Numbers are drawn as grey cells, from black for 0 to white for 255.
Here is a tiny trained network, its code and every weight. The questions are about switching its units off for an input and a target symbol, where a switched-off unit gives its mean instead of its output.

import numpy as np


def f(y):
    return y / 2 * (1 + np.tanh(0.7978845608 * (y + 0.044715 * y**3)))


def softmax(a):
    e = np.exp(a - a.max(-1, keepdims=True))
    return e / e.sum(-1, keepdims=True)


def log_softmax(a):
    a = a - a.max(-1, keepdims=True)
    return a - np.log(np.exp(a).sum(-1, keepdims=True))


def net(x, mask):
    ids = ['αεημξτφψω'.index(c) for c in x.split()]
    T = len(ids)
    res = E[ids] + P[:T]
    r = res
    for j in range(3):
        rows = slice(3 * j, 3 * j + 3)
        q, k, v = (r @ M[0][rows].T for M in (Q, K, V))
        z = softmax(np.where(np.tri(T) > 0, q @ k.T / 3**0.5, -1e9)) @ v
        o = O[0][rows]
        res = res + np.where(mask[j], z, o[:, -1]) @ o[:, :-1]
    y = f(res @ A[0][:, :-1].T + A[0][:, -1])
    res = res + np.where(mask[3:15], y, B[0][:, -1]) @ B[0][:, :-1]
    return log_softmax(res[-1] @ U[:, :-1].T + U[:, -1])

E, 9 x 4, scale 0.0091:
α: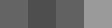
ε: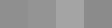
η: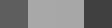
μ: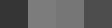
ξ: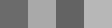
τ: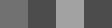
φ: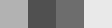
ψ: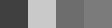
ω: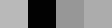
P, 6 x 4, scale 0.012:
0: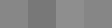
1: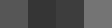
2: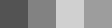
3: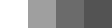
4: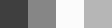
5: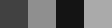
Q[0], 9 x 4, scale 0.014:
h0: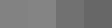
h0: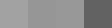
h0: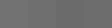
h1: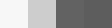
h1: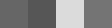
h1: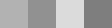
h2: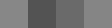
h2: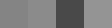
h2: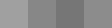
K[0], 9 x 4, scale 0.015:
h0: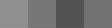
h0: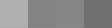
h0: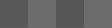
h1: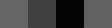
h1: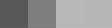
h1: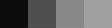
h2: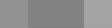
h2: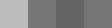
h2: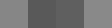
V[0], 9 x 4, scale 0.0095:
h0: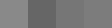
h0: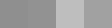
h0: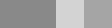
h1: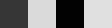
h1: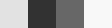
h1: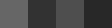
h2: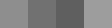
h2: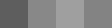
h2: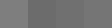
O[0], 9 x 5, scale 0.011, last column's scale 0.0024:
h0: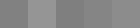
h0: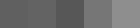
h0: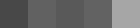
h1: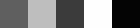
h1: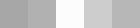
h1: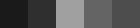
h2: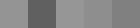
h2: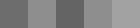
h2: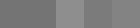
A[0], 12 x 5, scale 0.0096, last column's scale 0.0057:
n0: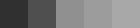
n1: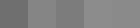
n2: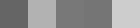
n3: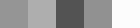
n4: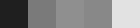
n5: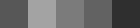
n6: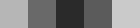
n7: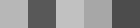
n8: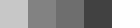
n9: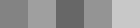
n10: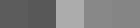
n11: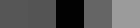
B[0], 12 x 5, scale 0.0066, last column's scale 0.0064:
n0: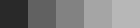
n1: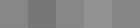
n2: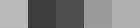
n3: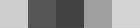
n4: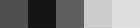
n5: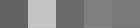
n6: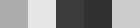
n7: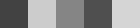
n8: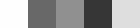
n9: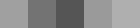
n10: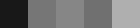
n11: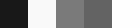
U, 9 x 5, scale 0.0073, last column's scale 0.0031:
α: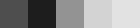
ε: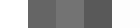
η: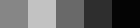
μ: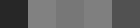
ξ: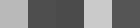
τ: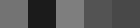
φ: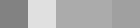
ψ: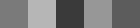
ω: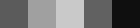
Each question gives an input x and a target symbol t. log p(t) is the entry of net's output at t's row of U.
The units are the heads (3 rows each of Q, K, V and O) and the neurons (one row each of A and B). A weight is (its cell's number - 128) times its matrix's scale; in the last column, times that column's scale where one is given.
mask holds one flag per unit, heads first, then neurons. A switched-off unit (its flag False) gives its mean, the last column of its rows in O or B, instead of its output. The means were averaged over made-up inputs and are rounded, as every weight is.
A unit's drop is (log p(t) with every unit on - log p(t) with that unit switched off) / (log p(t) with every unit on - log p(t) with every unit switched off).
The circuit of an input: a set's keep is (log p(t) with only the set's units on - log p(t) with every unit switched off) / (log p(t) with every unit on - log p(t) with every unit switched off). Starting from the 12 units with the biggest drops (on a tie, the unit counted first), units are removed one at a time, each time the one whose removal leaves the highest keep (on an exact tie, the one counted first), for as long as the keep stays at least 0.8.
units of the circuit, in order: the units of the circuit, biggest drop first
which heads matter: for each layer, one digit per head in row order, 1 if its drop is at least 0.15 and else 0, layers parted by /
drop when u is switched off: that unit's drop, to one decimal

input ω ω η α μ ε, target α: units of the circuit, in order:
[h1; n6; n11; n8]
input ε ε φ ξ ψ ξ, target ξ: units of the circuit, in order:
[h1; n3; n11; n7]
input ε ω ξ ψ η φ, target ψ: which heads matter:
010
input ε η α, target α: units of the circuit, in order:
[n6; n11; n4]
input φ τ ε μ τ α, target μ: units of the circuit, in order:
[h1; n11]
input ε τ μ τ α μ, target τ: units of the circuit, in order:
[h1]
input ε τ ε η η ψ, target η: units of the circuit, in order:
[h1; n6]
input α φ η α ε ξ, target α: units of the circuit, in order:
[h1; n6; n11; n4]
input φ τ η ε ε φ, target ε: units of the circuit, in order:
[h1; n11; n4]
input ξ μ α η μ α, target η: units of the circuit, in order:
[h1; n11; n6]
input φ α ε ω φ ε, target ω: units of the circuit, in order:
[h1; n7]
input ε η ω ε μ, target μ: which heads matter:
110
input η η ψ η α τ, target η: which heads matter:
010
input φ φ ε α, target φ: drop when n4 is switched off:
0.1
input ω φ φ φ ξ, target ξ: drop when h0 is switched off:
0.0
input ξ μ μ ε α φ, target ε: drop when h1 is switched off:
0.8
